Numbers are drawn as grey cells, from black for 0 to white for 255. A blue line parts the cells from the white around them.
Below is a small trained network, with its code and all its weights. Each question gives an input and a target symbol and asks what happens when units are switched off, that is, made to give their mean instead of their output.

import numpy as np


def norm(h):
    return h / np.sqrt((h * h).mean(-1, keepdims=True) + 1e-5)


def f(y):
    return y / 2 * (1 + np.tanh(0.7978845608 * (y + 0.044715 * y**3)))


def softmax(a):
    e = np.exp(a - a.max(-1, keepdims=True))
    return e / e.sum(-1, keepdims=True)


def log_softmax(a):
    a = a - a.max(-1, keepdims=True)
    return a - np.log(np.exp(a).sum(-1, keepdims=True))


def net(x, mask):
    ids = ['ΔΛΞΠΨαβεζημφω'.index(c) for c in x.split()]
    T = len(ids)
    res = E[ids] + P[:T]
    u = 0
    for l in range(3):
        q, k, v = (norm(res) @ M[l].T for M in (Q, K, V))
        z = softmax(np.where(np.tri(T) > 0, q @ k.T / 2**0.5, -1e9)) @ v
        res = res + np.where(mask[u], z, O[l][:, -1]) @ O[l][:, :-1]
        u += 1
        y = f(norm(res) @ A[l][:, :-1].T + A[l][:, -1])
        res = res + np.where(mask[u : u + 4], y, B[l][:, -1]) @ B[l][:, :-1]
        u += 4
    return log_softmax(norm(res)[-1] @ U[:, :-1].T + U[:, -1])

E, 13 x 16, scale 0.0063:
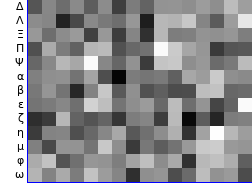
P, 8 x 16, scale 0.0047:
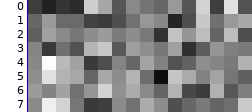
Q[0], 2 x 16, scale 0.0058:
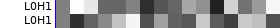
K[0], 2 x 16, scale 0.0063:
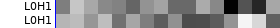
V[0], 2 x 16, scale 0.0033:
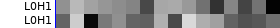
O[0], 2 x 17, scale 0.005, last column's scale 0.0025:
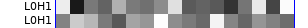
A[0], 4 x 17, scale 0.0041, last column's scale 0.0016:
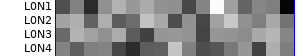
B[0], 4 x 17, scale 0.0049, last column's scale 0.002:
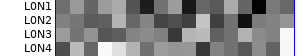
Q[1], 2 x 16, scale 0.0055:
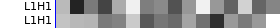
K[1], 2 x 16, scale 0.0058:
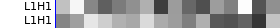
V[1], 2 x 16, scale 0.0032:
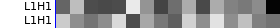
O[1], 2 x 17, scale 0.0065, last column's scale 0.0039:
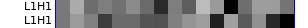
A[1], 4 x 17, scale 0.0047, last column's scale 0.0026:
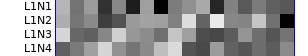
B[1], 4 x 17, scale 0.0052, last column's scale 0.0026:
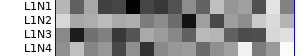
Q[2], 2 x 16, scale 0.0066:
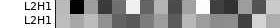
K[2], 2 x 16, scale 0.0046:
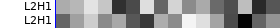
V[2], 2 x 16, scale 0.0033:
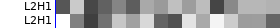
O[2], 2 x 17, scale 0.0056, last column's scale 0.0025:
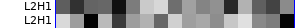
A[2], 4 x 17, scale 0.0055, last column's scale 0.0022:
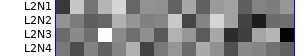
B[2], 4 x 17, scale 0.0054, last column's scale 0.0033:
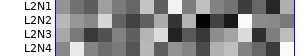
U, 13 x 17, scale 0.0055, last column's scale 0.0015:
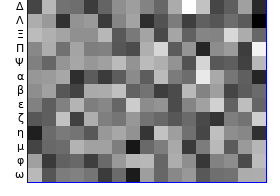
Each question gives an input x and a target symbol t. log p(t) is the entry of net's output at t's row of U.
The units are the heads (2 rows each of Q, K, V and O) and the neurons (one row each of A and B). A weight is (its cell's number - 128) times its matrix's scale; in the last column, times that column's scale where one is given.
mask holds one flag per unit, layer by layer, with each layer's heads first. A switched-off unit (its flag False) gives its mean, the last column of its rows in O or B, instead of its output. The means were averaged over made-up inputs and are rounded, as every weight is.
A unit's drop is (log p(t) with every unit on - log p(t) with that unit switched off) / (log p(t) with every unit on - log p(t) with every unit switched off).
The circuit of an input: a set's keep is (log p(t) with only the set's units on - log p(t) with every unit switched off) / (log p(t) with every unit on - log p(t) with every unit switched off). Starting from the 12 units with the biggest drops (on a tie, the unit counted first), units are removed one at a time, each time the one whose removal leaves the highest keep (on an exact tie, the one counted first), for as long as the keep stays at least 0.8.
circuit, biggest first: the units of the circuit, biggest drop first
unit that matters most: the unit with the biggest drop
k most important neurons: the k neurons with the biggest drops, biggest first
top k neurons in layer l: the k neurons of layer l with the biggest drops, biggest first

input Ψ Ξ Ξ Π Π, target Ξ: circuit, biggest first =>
L0H1, L1N2
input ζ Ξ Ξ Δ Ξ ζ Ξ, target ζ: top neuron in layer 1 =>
L1N4
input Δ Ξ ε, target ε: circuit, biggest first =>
L2N2, L1H1
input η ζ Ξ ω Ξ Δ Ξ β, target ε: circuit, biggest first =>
L0N4, L1H1, L2N4
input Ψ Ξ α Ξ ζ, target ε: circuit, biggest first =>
L0N4, L1N4, L2N3
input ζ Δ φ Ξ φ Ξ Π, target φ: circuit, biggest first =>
L2H1, L0H1
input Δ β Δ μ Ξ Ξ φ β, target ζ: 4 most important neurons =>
L0N4, L1N4, L1N2, L2N4
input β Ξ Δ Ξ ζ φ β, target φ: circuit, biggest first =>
L2H1, L1N3, L0H1
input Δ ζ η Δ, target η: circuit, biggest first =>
L0H1, L2H1
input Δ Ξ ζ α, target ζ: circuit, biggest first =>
L2H1, L1N4
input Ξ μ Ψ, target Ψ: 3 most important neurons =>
L2N1, L0N1, L0N2
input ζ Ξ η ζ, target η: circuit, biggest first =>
L2H1, L0H1
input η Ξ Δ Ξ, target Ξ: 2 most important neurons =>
L0N4, L1N2
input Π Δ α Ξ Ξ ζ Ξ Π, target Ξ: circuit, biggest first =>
L1N2, L0H1
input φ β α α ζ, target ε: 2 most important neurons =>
L1N4, L0N4
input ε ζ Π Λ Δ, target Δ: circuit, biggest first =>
L0H1
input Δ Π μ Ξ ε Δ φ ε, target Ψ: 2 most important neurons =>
L2N1, L1N3
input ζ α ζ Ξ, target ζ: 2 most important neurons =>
L1N4, L0N3
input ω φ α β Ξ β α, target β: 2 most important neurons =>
L2N4, L1N4
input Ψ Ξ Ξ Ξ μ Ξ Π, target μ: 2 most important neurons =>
L0N2, L0N4
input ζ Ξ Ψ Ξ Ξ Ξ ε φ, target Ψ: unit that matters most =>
L0H1
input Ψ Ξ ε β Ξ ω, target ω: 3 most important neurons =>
L0N4, L1N1, L1N3
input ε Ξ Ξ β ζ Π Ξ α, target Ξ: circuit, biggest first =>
L0H1, L0N3, L1N2
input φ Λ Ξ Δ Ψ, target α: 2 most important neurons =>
L0N3, L1N1
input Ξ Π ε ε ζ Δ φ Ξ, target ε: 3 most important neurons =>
L0N4, L1N4, L2N4
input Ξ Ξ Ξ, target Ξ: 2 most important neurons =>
L1N2, L0N4
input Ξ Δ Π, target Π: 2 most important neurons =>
L0N1, L2N2
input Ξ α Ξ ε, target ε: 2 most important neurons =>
L2N2, L0N3
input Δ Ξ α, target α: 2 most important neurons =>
L0N3, L0N4
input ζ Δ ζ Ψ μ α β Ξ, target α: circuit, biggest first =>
L1H1
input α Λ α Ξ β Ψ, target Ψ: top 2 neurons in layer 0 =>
L0N2, L0N1
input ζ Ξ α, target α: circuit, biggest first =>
L0N3, L1H1
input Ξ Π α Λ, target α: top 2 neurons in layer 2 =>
L2N4, L2N1
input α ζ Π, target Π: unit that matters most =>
L2N2
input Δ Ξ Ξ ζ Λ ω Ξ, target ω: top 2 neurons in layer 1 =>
L1N1, L1N3
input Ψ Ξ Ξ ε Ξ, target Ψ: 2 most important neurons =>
L2N1, L0N2
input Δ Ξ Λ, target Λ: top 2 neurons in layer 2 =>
L2N2, L2N1
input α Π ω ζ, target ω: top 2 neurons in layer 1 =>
L1N1, L1N3
